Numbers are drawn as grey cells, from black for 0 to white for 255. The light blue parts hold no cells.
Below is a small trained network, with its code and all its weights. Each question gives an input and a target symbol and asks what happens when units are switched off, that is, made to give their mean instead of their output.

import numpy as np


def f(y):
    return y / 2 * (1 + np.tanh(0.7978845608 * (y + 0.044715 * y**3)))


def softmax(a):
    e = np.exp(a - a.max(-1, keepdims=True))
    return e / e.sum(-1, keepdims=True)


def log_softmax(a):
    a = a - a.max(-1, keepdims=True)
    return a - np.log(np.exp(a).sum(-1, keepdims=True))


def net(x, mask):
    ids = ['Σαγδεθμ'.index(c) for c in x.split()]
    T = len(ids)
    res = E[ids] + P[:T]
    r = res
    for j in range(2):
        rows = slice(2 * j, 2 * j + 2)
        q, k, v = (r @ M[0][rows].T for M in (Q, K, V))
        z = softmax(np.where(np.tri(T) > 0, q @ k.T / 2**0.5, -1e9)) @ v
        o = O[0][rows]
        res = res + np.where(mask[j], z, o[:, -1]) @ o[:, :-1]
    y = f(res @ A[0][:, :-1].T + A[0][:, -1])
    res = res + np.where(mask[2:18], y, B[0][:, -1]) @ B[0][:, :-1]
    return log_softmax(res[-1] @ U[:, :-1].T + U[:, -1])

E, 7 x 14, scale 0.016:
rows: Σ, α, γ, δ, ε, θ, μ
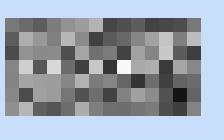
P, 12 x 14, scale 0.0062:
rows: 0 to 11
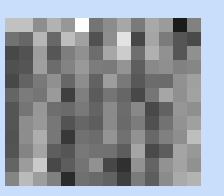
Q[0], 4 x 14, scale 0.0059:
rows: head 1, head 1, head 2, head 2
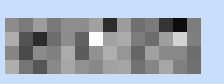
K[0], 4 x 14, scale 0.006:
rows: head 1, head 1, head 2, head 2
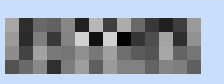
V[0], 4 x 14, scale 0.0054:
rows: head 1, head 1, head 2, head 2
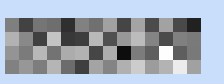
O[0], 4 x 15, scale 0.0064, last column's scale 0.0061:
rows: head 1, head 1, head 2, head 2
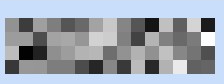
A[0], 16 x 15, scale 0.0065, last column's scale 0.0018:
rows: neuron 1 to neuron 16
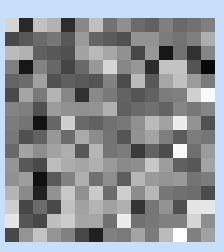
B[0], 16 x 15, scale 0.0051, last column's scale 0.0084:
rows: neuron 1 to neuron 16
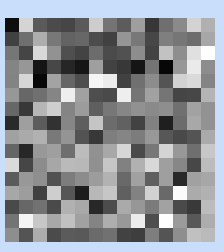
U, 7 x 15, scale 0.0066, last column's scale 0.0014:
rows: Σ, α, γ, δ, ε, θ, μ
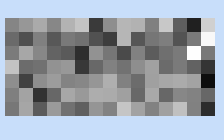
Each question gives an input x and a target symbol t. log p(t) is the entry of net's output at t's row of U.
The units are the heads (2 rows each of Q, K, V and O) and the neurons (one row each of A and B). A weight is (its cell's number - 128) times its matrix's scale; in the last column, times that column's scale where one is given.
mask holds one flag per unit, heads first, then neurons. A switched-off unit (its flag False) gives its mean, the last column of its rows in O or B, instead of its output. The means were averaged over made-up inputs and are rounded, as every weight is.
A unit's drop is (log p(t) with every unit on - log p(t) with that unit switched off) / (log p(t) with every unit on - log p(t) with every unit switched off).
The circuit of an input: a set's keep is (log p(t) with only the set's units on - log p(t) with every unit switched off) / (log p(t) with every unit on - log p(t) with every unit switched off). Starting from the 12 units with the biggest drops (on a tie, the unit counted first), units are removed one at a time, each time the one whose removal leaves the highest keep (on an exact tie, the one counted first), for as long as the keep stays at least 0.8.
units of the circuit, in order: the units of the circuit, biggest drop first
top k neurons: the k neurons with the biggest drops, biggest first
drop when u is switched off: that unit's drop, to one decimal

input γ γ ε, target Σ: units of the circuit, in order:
head 2; neuron 15
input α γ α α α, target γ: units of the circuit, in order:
head 1; neuron 5
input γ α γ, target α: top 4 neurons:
neuron 4; neuron 2; neuron 13; neuron 15
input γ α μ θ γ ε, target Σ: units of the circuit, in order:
head 2; neuron 14; neuron 15
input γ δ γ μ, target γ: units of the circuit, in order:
neuron 3; head 2
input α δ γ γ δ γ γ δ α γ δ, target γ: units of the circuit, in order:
head 2
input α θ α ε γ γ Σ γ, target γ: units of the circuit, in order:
head 1; neuron 5
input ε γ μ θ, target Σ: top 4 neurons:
neuron 15; neuron 14; neuron 11; neuron 4
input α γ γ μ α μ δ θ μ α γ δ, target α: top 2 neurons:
neuron 6; neuron 16
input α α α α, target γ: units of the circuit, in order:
head 1; neuron 5; neuron 16
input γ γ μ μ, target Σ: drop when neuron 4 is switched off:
0.2
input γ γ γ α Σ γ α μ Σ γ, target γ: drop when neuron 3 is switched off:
-0.1
